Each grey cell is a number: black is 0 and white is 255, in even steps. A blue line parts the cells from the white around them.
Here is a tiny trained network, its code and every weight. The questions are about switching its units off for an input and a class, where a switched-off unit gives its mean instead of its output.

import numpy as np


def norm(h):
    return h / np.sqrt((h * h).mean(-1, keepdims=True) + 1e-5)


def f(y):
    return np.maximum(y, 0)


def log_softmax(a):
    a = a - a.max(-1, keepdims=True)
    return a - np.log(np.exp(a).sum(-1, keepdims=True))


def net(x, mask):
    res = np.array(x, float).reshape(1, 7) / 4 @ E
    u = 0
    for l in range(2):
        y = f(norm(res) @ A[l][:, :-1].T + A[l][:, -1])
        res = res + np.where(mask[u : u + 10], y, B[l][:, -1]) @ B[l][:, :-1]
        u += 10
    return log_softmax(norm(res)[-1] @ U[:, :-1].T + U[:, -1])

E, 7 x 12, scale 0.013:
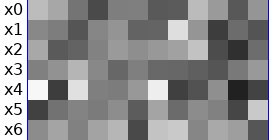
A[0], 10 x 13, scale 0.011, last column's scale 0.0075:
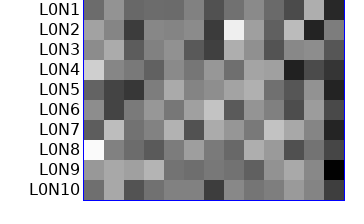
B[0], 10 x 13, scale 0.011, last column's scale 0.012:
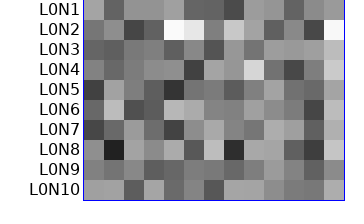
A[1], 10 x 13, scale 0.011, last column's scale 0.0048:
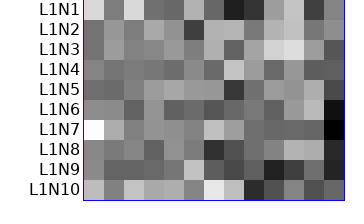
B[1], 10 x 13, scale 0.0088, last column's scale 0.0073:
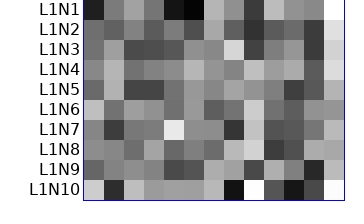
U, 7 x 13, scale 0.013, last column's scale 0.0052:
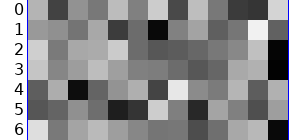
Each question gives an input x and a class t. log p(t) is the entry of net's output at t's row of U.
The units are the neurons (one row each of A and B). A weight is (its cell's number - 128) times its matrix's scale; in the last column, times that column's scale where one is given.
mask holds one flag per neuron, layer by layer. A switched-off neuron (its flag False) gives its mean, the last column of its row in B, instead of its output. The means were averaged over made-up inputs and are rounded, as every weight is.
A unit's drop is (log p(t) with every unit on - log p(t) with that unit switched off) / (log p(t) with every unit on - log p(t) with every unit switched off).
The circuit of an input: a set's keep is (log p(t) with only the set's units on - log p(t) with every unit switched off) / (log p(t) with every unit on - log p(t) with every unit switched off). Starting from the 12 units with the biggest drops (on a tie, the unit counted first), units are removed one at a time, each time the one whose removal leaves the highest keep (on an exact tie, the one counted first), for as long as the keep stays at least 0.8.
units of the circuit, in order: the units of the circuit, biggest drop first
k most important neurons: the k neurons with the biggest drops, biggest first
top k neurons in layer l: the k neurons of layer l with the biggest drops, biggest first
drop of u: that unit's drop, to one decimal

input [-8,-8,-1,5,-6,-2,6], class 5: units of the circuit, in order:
[L0N2]
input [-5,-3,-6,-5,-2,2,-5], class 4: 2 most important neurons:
[L0N8 L1N8]
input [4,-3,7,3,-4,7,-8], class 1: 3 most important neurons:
[L0N2 L1N10 L0N8]
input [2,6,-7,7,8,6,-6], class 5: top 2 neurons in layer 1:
[L1N1 L1N9]
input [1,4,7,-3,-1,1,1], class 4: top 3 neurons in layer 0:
[L0N2 L0N5 L0N3]
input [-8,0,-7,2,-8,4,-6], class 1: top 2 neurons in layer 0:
[L0N2 L0N6]
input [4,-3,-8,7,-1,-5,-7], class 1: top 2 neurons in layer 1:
[L1N8 L1N6]
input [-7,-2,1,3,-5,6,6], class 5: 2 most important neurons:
[L0N2 L1N2]
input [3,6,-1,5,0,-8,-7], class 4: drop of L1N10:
0.2
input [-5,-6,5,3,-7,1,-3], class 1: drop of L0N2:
0.3
